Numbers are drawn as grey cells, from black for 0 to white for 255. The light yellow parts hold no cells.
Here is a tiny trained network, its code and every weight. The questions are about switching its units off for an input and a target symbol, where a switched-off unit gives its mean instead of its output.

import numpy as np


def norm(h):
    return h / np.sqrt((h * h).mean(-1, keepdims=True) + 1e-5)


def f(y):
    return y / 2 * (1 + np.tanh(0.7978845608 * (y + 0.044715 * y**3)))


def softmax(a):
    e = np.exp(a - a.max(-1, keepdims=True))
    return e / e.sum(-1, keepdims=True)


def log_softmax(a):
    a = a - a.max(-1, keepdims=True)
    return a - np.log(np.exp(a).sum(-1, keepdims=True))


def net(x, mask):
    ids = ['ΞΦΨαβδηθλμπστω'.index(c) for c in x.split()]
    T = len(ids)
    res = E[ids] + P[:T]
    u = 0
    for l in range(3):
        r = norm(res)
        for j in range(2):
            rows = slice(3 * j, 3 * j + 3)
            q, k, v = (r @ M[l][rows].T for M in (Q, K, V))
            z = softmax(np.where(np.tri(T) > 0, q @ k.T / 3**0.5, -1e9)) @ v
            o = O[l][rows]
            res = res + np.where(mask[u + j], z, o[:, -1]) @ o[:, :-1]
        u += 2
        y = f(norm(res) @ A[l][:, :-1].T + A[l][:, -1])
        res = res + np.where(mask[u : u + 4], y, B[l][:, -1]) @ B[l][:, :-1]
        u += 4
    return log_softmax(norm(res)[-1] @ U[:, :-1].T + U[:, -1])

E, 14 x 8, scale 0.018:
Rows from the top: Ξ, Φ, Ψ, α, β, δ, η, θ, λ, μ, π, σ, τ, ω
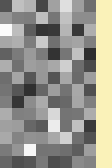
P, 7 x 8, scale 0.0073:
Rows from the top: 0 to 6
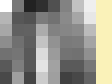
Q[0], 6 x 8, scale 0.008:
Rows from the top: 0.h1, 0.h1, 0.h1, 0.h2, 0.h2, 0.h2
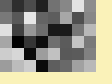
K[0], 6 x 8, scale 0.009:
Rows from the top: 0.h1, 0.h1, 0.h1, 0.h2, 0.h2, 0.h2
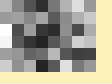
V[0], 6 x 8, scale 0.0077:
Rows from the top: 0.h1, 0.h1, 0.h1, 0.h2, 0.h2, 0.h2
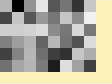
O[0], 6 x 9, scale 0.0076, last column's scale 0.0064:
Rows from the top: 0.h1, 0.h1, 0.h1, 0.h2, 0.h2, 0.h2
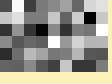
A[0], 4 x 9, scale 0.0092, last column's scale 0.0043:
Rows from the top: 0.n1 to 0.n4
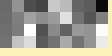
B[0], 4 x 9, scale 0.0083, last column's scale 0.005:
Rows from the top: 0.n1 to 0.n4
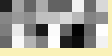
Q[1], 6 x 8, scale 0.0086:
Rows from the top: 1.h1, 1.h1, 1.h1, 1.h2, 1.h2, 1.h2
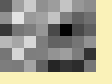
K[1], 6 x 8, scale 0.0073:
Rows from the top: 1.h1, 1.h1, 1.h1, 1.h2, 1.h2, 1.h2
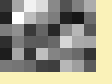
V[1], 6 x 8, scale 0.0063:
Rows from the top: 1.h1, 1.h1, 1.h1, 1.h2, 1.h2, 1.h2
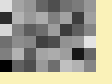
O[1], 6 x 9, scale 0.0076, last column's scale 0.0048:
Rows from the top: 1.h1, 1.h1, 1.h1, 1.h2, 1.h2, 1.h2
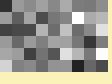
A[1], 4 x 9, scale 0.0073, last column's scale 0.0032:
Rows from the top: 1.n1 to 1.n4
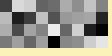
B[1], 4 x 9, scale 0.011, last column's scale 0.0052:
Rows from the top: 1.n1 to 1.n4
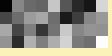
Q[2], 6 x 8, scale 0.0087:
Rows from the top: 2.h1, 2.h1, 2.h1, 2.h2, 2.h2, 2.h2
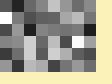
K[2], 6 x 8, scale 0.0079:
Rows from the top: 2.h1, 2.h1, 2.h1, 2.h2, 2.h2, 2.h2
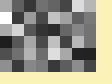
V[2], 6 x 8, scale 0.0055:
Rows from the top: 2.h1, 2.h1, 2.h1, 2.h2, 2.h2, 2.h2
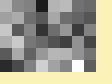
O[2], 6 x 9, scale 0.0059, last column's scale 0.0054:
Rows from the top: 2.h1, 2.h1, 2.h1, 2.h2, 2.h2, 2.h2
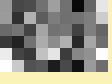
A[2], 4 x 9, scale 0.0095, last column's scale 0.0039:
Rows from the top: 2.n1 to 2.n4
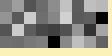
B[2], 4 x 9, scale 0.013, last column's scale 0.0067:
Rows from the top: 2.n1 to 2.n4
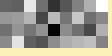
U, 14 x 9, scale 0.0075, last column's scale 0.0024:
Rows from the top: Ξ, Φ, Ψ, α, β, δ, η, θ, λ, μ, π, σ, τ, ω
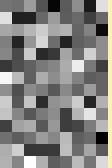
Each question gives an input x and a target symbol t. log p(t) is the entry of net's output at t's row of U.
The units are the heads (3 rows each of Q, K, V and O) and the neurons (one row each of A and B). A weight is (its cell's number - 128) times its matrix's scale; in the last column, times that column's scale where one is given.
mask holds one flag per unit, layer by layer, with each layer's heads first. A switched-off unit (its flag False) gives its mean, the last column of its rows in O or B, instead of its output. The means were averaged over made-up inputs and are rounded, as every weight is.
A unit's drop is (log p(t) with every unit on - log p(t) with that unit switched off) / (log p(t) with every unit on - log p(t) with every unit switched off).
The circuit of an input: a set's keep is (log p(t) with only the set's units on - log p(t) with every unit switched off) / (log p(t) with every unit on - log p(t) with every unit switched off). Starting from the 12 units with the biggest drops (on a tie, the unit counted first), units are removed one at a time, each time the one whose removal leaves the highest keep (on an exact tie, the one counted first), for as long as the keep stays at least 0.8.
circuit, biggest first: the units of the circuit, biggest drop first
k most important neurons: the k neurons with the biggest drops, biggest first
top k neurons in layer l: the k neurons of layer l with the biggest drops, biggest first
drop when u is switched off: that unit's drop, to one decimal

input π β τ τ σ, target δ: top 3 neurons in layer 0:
0.n1; 0.n3; 0.n4
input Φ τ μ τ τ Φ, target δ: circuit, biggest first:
0.n4; 1.h1
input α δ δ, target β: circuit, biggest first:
2.n1; 0.h1; 0.n3
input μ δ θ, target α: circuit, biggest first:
0.h1; 1.n2
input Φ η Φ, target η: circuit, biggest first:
0.h1; 0.n3; 2.h2
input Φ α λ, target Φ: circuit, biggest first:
2.n1; 2.h2
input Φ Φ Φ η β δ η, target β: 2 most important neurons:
2.n1; 1.n4
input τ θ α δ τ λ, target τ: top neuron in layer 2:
2.n4
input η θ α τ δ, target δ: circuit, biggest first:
0.n1; 0.n3
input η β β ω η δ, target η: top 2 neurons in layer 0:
0.n3; 0.n1
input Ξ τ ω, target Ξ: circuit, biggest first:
0.h2; 2.n3
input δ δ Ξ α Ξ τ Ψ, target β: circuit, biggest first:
2.n1; 0.n3; 1.n4
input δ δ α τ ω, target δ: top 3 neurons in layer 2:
2.n4; 2.n1; 2.n3
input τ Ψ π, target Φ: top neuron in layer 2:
2.n1
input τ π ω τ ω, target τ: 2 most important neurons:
2.n4; 1.n1
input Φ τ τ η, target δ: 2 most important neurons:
0.n3; 0.n4
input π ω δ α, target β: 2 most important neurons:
2.n1; 1.n4
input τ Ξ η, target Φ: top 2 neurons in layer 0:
0.n3; 0.n4
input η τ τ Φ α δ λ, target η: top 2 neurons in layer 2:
2.n1; 2.n4
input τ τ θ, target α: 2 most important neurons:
1.n2; 1.n4
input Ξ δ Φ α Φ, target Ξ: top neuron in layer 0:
0.n1
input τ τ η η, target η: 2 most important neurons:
0.n3; 1.n4
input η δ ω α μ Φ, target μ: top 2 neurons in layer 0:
0.n3; 0.n4
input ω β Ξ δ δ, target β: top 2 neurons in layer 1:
1.n1; 1.n4
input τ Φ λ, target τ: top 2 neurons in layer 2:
2.n4; 2.n1
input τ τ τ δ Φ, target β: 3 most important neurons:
2.n1; 1.n4; 0.n3
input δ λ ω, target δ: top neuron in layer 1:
1.n4
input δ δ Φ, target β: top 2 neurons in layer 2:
2.n1; 2.n3
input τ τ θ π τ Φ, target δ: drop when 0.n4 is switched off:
0.1
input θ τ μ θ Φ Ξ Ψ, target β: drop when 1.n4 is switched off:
0.2
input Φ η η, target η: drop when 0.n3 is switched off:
0.2
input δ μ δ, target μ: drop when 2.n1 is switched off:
0.1
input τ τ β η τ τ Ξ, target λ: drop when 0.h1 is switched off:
1.1
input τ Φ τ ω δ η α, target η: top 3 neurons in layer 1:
1.n4; 1.n3; 1.n2
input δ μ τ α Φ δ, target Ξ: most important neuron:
0.n1
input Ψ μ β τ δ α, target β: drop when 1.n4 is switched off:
0.2
